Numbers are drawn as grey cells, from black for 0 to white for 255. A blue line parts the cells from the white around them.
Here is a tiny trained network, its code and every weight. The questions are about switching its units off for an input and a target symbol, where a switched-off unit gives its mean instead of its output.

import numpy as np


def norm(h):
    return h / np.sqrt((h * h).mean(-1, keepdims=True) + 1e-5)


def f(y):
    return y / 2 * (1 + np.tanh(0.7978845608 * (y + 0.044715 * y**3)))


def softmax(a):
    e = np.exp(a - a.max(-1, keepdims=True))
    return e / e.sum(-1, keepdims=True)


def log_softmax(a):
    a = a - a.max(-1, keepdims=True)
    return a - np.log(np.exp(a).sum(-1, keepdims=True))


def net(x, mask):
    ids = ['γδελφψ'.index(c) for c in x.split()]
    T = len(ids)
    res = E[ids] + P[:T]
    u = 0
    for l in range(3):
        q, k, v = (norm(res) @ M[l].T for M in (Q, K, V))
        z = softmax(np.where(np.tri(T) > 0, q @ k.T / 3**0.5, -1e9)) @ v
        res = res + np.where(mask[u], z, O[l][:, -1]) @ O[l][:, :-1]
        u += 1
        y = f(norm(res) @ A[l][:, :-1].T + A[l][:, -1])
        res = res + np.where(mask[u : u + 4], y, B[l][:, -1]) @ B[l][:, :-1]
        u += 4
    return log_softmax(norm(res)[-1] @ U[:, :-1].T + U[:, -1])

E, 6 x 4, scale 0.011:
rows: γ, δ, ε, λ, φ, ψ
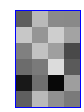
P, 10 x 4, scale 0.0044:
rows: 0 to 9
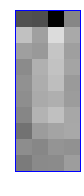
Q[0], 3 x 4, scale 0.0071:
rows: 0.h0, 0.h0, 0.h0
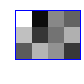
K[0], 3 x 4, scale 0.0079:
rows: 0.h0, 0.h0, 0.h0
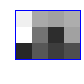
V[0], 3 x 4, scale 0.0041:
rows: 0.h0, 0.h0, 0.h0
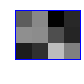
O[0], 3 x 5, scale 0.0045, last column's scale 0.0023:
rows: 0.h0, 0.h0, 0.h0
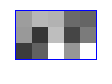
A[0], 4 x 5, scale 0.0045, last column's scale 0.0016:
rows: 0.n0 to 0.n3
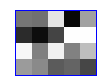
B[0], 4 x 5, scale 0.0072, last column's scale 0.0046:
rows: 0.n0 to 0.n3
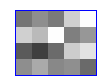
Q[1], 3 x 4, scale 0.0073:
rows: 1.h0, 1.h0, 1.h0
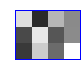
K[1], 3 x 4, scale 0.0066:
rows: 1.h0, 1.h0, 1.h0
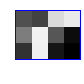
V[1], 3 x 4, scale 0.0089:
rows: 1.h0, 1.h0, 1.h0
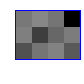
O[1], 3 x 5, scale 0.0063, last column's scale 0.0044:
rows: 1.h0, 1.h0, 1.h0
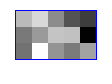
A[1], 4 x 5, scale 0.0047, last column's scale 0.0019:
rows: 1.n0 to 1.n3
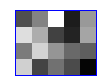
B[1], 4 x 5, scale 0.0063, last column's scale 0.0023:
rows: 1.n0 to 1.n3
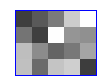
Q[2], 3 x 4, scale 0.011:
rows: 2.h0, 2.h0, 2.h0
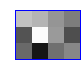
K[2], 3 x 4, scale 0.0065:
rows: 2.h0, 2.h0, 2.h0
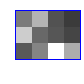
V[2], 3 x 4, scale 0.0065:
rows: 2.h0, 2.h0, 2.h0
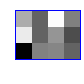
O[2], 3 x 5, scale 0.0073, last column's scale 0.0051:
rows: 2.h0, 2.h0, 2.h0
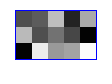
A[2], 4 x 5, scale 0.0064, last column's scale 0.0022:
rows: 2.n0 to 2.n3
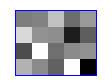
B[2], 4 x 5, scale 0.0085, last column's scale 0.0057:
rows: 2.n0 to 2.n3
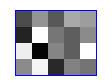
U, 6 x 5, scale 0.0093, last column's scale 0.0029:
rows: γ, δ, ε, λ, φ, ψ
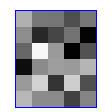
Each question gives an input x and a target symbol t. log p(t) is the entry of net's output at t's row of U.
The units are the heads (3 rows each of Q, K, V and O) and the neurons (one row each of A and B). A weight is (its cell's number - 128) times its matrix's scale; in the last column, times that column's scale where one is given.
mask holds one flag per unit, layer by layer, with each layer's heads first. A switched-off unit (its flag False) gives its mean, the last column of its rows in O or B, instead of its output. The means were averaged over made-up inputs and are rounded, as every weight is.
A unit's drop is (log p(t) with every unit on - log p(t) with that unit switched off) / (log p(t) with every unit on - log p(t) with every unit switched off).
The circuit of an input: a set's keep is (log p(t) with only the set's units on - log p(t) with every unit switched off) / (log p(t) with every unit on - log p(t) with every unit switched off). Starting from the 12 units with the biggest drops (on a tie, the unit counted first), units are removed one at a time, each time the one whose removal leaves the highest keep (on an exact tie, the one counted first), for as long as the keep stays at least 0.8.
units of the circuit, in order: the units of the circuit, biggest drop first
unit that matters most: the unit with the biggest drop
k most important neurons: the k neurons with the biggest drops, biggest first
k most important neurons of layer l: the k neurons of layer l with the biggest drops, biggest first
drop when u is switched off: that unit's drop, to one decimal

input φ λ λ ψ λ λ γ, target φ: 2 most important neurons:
(0.n2 0.n0)
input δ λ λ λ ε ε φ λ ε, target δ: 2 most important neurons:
(2.n2 0.n1)
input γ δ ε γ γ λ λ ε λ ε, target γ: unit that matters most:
1.h0
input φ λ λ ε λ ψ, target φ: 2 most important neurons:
(0.n2 0.n0)
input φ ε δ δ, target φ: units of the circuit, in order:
(0.h0 2.n3)
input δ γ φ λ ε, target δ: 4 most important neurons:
(0.n1 2.n2 1.n1 0.n0)
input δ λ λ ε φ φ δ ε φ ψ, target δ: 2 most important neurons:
(0.n1 2.n2)
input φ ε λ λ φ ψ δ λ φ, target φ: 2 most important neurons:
(0.n2 0.n1)
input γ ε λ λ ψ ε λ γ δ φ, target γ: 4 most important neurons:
(0.n0 0.n2 0.n1 2.n2)
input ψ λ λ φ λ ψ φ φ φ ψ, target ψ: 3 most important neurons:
(0.n2 0.n0 0.n1)
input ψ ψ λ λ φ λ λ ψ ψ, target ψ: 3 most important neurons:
(0.n2 0.n0 2.n2)
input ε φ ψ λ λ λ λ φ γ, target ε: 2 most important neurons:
(0.n1 0.n2)
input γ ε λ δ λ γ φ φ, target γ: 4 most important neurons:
(0.n0 0.n2 2.n2 0.n1)
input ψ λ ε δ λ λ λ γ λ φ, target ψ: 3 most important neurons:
(0.n2 0.n0 0.n1)
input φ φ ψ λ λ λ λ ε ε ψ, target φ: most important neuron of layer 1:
(1.n2)
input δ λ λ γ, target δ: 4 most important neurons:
(0.n2 0.n0 2.n2 1.n1)
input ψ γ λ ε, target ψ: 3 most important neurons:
(0.n2 0.n0 2.n2)
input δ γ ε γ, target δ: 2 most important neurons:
(2.n2 0.n0)
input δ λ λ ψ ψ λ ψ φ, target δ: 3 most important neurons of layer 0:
(0.n2 0.n0 0.n1)
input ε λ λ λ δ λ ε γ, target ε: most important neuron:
(0.n2)
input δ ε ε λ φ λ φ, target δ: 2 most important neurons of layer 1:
(1.n0 1.n1)
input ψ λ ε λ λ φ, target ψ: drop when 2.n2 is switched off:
0.3
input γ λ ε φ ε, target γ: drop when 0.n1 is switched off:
0.4
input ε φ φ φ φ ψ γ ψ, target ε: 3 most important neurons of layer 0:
(0.n1 0.n2 0.n0)
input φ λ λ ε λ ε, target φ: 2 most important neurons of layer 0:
(0.n0 0.n2)
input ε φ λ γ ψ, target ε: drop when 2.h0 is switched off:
0.3
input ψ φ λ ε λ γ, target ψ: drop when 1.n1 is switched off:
0.1
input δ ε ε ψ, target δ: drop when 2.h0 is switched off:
0.0
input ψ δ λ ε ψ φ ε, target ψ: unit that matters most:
1.h0
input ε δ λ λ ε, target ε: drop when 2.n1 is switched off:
0.3
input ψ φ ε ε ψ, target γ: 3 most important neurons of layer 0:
(0.n2 0.n0 0.n1)
